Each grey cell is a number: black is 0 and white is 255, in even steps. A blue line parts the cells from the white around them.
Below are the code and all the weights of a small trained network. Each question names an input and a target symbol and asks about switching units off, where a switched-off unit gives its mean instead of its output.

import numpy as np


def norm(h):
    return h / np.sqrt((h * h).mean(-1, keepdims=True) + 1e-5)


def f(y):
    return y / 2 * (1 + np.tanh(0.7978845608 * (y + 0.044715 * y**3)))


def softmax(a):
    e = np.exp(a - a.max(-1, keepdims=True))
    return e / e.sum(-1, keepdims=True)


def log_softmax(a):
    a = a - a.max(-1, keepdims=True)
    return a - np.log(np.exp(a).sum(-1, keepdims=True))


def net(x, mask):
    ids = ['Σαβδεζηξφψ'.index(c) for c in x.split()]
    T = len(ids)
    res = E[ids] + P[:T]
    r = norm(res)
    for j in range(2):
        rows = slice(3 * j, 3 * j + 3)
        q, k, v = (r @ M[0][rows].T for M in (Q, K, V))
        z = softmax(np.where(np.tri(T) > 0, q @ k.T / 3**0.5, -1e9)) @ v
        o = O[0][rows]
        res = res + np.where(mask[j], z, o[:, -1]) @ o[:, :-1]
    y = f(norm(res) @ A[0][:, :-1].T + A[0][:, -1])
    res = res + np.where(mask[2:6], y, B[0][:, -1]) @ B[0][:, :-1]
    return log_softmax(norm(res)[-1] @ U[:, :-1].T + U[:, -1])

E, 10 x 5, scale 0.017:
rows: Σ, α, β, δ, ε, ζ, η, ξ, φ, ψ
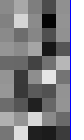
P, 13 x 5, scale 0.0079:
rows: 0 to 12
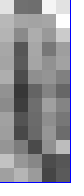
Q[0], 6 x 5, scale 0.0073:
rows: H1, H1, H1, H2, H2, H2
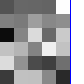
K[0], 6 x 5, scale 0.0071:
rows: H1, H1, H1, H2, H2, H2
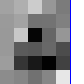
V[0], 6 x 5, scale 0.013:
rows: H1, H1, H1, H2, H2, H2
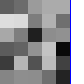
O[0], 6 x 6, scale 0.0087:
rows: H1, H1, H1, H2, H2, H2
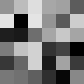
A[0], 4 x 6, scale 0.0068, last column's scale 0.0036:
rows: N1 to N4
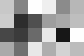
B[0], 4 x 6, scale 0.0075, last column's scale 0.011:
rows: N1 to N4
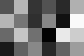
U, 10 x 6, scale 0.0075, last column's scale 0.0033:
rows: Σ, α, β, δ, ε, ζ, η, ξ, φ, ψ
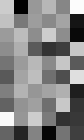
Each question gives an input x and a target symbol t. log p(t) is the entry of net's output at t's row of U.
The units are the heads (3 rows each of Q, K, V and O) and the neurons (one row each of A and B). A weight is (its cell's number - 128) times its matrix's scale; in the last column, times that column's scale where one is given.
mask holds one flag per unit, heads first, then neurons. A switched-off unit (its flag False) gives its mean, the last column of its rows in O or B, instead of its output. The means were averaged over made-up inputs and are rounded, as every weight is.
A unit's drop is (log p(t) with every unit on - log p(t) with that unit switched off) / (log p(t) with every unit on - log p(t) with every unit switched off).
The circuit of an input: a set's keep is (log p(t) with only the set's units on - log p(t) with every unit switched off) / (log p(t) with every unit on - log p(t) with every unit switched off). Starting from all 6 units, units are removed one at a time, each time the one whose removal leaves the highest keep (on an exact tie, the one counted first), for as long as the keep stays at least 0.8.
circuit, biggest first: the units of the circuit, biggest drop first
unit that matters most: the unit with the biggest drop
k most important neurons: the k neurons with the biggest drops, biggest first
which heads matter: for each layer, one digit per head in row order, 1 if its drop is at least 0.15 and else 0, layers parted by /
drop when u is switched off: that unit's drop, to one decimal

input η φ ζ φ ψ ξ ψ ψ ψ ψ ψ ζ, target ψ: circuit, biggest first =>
[H2, N3]
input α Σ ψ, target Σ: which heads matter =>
11
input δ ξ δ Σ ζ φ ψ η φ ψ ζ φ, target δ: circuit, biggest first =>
[N1, H1]
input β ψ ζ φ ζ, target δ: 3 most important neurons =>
[N1, N4, N3]
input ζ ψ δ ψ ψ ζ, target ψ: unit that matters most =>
H2
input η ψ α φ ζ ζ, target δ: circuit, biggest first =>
[N1, H2, N3, H1]
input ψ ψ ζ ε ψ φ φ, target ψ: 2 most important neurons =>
[N4, N3]
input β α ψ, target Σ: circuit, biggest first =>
[H2, N1, H1]
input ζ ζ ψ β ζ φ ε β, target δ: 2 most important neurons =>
[N1, N4]
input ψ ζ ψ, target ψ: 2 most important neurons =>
[N2, N1]
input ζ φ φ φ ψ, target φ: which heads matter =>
10
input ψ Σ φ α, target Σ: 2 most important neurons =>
[N3, N1]
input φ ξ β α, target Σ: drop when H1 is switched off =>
-0.1
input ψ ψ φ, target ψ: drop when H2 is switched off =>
0.2
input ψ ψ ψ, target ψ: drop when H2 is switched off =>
0.5
